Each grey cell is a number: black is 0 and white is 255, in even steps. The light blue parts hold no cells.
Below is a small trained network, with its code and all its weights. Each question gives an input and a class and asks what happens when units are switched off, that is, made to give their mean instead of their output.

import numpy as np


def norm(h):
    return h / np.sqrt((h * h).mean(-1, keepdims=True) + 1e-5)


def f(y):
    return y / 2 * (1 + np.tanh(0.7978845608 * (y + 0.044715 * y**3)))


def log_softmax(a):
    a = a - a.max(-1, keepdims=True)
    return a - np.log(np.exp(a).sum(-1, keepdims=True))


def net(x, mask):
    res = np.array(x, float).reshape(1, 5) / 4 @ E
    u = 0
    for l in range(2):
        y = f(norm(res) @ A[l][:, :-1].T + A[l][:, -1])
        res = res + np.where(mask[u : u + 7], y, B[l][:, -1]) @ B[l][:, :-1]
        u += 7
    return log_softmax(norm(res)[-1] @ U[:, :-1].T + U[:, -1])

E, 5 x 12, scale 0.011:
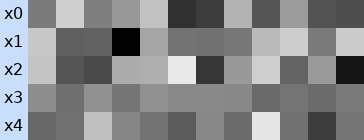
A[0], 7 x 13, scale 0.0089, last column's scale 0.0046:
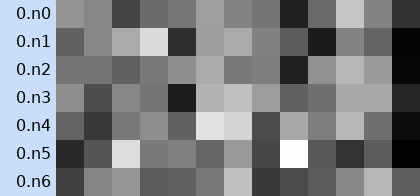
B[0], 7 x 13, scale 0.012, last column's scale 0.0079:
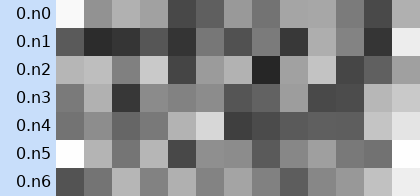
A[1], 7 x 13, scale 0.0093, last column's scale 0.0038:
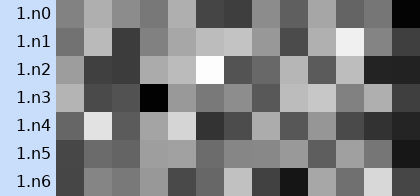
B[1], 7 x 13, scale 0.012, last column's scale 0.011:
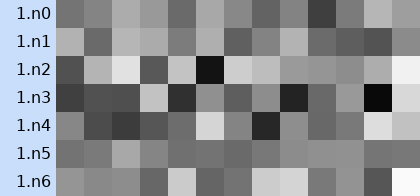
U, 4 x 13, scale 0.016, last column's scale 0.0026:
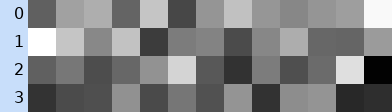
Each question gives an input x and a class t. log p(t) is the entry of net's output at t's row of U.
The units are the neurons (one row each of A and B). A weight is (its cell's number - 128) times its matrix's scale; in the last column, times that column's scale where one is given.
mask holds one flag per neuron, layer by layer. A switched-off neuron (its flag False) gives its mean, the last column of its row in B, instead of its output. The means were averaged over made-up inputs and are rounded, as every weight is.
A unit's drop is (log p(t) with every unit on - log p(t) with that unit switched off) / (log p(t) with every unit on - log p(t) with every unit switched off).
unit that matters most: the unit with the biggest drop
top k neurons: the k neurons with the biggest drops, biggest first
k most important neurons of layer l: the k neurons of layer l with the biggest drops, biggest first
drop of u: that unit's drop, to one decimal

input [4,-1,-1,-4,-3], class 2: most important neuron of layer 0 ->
(0.n5)
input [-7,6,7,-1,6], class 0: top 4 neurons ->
(1.n2 1.n4 0.n1 0.n3)
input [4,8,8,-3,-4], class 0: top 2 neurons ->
(1.n2 0.n1)
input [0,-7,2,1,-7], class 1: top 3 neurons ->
(0.n0 0.n2 1.n3)
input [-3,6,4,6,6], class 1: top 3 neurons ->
(0.n5 0.n1 0.n6)
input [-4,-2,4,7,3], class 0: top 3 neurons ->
(1.n2 1.n4 1.n3)
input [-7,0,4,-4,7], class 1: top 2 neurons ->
(0.n5 1.n4)
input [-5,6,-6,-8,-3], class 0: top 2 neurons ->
(0.n6 1.n6)
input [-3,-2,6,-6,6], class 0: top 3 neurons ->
(1.n2 0.n0 0.n2)
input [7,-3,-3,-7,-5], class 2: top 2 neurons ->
(1.n4 0.n5)
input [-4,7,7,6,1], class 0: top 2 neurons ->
(1.n2 0.n1)
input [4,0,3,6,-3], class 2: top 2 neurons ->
(1.n4 0.n5)
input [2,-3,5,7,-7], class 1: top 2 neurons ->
(0.n0 0.n2)
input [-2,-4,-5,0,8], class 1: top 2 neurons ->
(0.n5 1.n2)
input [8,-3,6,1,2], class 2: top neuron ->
(1.n4)
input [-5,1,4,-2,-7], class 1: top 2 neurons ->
(0.n0 0.n2)
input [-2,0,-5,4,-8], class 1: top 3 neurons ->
(0.n2 0.n0 1.n2)
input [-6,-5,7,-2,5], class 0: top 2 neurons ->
(1.n2 1.n4)
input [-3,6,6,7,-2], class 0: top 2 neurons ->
(1.n2 0.n1)
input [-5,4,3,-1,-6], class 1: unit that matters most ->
0.n0
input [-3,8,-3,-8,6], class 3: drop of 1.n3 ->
1.1
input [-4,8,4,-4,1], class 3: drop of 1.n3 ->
1.5
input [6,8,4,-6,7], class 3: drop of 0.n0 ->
0.1
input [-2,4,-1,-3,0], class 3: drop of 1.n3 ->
0.3
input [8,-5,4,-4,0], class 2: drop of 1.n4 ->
1.1
